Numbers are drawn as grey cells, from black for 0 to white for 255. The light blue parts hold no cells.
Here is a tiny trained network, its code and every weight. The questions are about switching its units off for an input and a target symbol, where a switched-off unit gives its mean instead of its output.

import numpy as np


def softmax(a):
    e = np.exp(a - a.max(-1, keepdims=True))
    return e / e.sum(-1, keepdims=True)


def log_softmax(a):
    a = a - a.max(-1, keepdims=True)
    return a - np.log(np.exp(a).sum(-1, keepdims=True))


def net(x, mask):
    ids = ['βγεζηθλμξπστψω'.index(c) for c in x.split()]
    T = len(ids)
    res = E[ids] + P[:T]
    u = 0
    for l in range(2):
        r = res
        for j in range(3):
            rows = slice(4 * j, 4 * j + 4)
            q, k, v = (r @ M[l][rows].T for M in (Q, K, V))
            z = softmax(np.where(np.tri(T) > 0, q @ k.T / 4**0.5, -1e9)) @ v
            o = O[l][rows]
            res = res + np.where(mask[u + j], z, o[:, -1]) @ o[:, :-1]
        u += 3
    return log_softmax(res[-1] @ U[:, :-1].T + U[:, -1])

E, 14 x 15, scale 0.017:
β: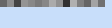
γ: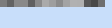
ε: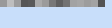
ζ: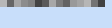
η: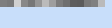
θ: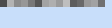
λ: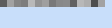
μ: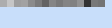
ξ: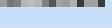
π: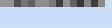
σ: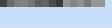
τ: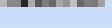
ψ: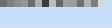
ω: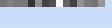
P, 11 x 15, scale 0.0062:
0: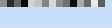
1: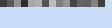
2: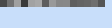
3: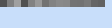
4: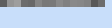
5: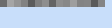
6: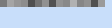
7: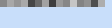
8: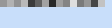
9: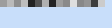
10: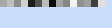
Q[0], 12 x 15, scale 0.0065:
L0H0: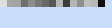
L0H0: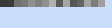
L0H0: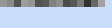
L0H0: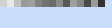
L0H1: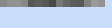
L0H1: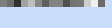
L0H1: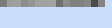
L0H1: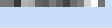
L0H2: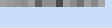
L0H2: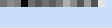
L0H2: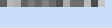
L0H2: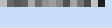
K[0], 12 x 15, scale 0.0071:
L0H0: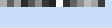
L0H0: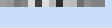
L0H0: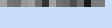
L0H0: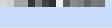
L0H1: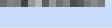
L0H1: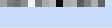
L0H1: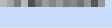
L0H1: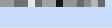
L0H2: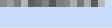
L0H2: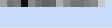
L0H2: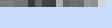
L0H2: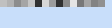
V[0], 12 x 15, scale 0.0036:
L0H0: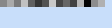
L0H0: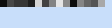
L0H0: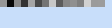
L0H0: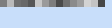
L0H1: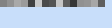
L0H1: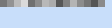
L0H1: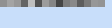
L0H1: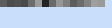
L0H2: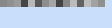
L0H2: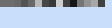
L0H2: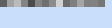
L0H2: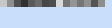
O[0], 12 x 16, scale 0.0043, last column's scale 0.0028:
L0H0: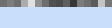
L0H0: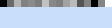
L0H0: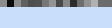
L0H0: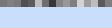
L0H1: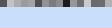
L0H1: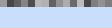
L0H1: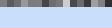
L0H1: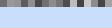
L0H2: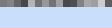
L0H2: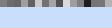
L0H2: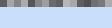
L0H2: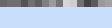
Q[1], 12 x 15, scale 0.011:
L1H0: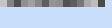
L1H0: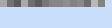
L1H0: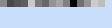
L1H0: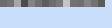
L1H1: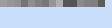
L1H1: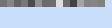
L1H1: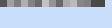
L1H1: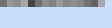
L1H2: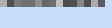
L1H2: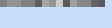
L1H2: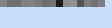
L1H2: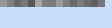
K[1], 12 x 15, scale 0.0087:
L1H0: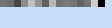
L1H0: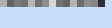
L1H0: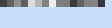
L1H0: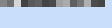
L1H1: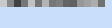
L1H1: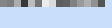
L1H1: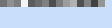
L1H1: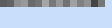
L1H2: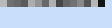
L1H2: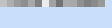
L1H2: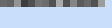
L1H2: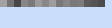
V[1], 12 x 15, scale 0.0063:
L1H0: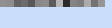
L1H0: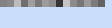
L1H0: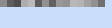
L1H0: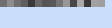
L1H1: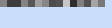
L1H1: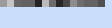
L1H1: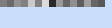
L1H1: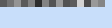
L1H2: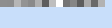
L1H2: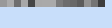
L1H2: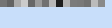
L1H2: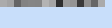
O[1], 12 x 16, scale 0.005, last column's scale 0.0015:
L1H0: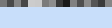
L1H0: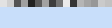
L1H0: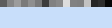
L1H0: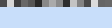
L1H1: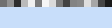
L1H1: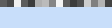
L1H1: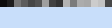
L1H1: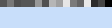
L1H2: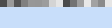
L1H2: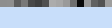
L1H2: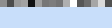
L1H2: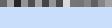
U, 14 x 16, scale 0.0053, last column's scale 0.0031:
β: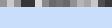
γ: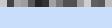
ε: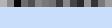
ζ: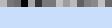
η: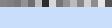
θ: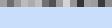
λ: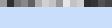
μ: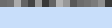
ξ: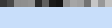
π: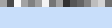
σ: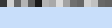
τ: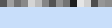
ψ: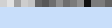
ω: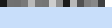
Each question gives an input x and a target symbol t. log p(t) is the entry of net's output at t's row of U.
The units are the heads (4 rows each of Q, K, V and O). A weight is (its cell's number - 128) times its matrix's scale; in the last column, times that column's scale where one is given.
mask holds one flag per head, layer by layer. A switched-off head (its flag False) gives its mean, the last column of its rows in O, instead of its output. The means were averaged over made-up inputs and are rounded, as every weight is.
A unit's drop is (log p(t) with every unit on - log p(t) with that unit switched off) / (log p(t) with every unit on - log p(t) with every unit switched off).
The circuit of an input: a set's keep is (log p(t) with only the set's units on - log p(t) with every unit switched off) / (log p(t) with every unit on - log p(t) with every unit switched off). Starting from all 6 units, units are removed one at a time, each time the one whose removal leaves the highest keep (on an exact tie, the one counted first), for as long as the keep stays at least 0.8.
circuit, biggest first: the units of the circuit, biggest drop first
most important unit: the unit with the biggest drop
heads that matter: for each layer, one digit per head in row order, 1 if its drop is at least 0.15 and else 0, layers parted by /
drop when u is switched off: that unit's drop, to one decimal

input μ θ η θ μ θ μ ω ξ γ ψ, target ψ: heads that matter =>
001 / 010
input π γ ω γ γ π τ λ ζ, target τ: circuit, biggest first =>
[L1H2; L0H0; L1H0]
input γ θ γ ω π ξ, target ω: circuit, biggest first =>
[L0H0; L1H0]
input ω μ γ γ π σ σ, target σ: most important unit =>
L1H0
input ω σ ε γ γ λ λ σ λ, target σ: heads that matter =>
011 / 110
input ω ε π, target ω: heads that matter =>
000 / 001
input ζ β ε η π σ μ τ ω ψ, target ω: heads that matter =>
000 / 101
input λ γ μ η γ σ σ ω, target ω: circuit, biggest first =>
[L1H0; L0H0]
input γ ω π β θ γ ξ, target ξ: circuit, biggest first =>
[L1H1; L0H0]
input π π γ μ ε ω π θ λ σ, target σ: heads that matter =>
001 / 101
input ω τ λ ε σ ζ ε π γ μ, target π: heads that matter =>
011 / 010
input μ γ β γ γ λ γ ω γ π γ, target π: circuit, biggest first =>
[L1H1; L0H2]
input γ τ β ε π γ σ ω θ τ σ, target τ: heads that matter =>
110 / 101
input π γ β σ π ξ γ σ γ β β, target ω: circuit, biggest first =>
[L1H0]
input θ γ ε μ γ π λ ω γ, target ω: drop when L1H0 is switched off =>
0.7
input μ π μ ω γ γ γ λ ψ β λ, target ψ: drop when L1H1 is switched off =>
1.0
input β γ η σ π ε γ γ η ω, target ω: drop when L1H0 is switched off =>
0.7
